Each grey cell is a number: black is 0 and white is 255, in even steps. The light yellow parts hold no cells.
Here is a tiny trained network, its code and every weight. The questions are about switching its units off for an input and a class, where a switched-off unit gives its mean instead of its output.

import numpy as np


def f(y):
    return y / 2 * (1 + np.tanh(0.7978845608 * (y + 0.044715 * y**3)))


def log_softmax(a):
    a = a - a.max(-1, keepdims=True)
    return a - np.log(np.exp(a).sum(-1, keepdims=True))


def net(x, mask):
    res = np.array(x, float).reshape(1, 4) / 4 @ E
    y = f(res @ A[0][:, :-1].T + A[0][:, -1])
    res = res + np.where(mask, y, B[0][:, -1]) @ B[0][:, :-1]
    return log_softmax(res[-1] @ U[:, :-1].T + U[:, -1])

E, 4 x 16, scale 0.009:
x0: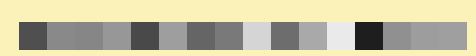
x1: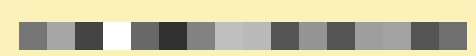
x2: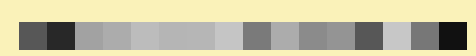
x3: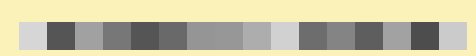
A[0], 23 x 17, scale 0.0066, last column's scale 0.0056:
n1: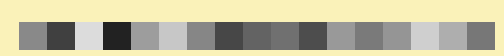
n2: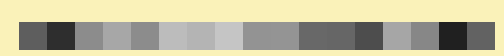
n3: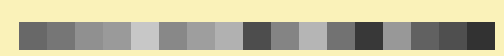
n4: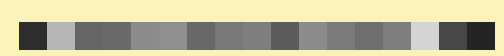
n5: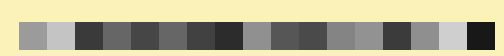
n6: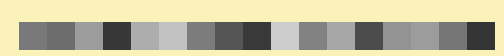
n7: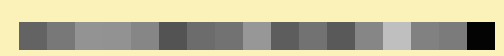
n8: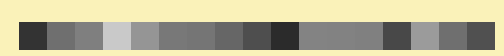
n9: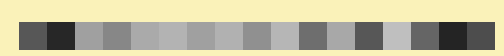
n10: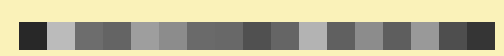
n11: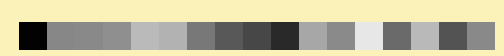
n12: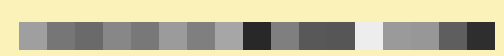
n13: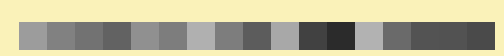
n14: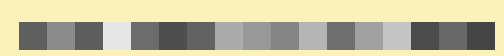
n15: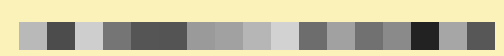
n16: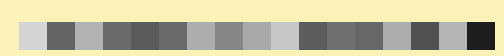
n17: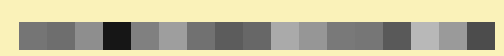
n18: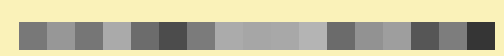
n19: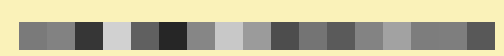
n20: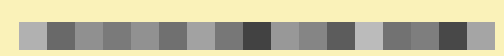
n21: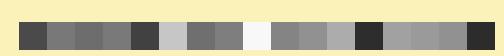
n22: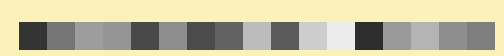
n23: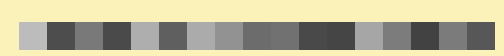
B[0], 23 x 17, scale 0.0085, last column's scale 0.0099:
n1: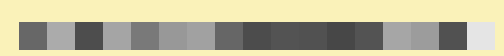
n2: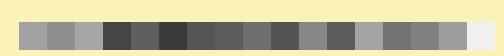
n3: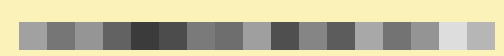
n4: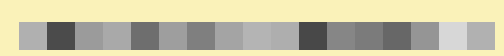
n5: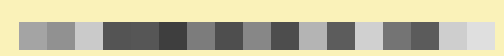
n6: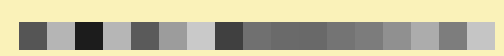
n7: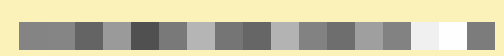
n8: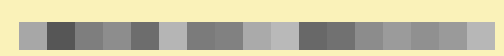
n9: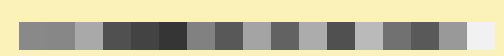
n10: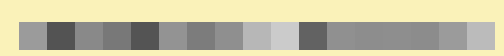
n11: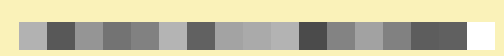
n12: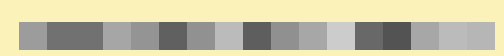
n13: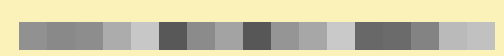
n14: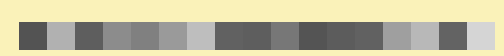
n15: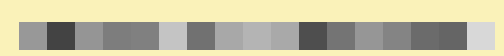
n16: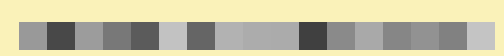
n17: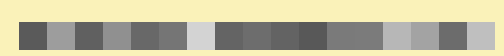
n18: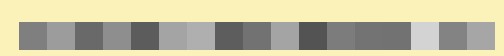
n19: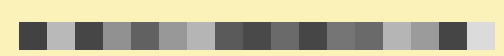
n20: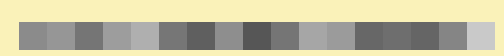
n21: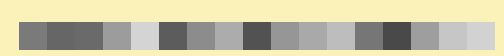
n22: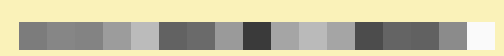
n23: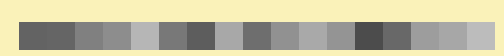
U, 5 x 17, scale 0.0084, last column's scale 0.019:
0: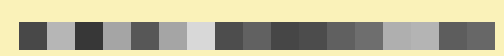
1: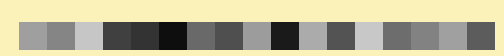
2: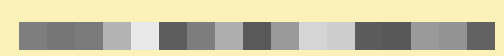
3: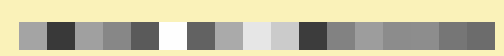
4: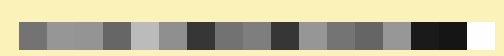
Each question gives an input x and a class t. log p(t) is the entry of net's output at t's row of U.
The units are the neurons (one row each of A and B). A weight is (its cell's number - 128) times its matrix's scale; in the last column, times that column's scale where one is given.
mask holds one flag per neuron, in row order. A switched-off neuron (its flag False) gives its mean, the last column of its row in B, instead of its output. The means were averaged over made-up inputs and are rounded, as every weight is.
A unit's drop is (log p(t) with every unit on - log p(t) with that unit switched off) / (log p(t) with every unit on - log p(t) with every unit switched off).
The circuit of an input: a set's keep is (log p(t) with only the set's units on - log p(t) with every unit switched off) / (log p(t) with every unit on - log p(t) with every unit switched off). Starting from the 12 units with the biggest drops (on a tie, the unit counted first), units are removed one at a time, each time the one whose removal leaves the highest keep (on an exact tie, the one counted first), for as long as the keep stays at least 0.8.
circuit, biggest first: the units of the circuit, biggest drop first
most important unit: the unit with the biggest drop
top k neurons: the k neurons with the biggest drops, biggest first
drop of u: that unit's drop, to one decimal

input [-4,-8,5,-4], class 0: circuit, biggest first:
[n6]
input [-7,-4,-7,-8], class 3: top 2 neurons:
[n11, n10]
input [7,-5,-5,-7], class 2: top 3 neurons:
[n22, n21, n15]
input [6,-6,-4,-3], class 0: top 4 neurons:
[n1, n17, n6, n13]
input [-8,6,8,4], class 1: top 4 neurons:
[n2, n9, n3, n22]
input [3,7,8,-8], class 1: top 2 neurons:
[n2, n9]
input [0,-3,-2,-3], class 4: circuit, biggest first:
[n18, n3]
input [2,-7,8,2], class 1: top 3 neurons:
[n9, n2, n3]
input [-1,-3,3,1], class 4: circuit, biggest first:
[n18, n4]
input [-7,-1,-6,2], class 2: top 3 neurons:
[n13, n23, n9]
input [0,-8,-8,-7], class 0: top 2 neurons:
[n1, n17]
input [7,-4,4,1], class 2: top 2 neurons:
[n21, n22]
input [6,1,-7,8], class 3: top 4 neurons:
[n15, n16, n9, n2]
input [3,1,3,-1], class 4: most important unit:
n5
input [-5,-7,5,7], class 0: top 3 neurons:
[n6, n1, n11]
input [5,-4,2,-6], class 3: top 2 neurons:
[n11, n4]
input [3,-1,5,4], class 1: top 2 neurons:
[n9, n2]
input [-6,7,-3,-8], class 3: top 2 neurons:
[n11, n10]
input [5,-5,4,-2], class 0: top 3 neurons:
[n6, n1, n13]
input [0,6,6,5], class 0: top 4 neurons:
[n14, n19, n5, n18]
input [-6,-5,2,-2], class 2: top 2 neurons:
[n13, n12]
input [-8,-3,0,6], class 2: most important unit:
n13
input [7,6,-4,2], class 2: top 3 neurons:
[n22, n21, n1]
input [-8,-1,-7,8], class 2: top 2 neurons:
[n13, n23]
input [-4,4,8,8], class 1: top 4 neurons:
[n9, n2, n3, n11]
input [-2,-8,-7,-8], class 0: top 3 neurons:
[n1, n17, n6]
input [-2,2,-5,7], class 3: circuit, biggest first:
[n16]
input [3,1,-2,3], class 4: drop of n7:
0.1
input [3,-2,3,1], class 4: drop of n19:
-0.1
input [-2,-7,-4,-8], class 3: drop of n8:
0.2
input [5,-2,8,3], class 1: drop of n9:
0.2
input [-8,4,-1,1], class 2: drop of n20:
0.0
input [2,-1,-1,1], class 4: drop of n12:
0.2
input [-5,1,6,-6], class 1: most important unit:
n2
